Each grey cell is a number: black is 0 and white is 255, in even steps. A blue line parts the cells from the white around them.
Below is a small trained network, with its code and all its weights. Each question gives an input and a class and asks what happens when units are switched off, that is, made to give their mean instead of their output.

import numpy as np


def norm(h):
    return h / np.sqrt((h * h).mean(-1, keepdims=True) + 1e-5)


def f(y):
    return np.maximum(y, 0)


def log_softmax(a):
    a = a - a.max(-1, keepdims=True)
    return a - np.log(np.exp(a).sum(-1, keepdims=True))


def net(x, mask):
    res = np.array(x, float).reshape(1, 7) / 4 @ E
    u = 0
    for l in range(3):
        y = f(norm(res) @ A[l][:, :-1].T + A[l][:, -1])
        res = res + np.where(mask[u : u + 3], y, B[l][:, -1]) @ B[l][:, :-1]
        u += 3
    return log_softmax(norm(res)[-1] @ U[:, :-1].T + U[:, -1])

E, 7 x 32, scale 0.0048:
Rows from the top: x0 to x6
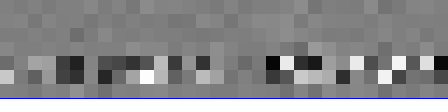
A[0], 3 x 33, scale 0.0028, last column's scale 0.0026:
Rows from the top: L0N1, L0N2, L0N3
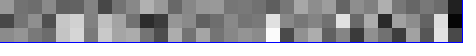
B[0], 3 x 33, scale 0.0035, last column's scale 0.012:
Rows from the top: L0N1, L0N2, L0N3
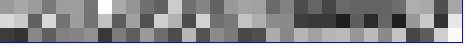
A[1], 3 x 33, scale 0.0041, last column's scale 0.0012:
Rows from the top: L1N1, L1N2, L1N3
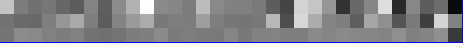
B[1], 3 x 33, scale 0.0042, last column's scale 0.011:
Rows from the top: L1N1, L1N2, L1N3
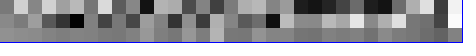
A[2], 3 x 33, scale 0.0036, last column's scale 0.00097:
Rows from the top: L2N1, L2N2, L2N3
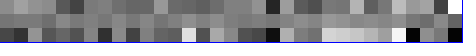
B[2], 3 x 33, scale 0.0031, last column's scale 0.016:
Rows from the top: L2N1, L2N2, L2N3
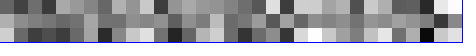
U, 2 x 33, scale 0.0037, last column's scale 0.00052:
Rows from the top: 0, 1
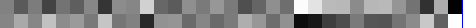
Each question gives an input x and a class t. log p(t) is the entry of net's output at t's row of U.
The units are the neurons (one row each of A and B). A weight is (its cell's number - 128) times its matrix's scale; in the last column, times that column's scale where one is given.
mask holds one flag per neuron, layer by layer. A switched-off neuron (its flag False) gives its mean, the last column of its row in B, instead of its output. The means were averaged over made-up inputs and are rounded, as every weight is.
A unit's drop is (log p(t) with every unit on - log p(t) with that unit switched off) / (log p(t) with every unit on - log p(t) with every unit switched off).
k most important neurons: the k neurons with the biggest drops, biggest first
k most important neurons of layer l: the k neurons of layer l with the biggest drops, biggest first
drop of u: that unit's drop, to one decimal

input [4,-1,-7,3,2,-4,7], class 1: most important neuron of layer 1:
[L1N2]
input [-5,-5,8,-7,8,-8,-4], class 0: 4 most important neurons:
[L1N1, L0N2, L2N1, L0N1]
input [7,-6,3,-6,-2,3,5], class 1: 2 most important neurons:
[L1N1, L0N3]
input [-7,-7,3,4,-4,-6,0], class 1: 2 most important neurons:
[L0N2, L2N3]
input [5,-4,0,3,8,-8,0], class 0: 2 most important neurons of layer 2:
[L2N1, L2N3]
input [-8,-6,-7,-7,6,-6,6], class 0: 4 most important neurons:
[L1N1, L0N2, L0N1, L2N1]
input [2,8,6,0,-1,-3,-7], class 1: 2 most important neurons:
[L0N2, L1N2]
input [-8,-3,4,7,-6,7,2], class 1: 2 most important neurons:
[L1N1, L2N3]
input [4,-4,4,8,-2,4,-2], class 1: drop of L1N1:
1.2
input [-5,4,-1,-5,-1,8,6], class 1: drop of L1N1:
0.2
